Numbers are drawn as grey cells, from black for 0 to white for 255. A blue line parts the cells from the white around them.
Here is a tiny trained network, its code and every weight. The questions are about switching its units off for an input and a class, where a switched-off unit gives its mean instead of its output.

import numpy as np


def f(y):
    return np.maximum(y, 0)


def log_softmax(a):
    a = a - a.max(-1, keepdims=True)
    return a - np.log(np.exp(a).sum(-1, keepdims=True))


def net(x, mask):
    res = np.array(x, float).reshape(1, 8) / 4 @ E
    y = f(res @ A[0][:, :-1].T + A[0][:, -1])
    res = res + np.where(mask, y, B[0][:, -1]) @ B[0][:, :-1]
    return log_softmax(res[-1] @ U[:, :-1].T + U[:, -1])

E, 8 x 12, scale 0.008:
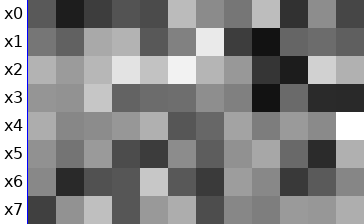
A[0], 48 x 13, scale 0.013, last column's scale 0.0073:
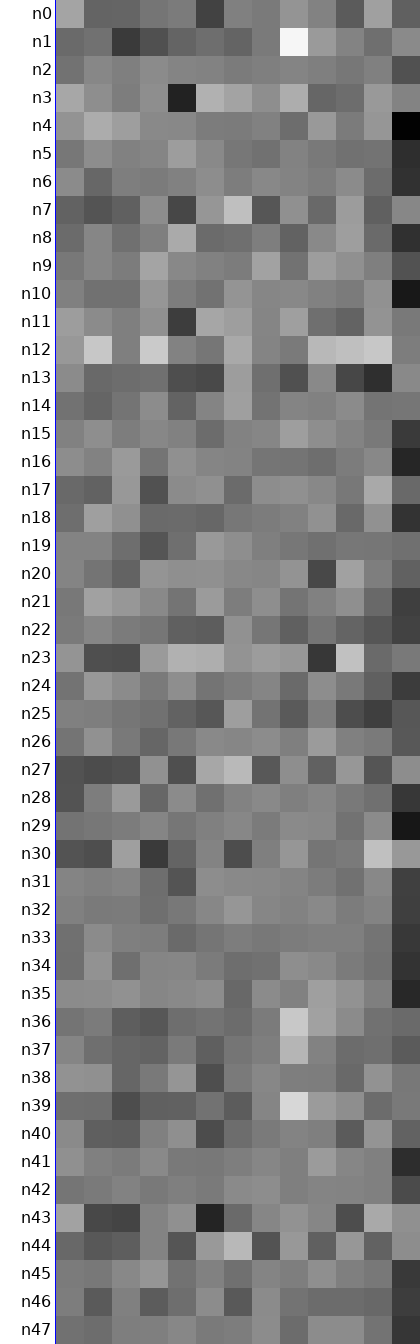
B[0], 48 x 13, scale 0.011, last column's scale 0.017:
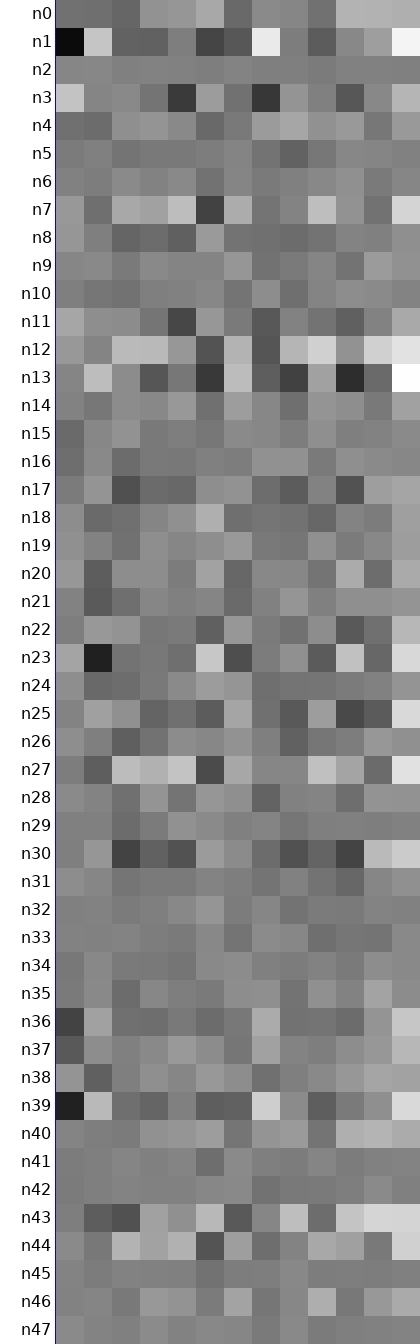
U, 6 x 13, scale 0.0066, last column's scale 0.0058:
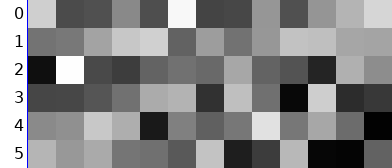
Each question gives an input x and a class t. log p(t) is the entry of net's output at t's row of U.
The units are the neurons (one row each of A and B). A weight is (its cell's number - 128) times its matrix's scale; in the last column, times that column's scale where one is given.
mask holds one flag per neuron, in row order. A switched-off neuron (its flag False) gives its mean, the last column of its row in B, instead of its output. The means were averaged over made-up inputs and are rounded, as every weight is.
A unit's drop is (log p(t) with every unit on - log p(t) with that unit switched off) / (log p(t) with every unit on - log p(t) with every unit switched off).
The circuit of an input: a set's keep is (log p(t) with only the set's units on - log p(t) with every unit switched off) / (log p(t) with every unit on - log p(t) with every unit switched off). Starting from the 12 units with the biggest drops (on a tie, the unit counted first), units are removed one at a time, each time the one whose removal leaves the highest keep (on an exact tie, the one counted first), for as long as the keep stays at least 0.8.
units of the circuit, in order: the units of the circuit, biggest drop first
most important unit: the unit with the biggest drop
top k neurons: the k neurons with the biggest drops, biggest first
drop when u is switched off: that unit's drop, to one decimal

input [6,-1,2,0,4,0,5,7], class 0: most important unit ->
n23
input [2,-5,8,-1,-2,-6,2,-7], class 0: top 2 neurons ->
[n23, n1]
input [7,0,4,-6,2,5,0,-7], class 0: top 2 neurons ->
[n23, n3]
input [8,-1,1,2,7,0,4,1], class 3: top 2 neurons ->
[n12, n3]
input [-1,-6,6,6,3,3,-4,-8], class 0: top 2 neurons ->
[n13, n27]
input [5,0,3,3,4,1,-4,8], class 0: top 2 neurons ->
[n1, n13]
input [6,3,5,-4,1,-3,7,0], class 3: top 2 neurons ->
[n23, n12]
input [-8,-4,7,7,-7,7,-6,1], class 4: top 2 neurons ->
[n13, n4]
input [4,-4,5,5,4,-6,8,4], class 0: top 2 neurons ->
[n1, n39]
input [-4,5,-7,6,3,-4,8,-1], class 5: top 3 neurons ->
[n13, n1, n39]
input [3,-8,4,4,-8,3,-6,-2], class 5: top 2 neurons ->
[n43, n3]
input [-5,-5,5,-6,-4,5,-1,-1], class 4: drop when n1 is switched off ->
-0.1
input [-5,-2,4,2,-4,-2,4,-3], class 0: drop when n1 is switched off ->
0.3
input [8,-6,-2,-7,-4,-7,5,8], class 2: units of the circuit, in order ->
[n1]
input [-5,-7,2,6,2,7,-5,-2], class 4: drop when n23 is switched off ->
0.2
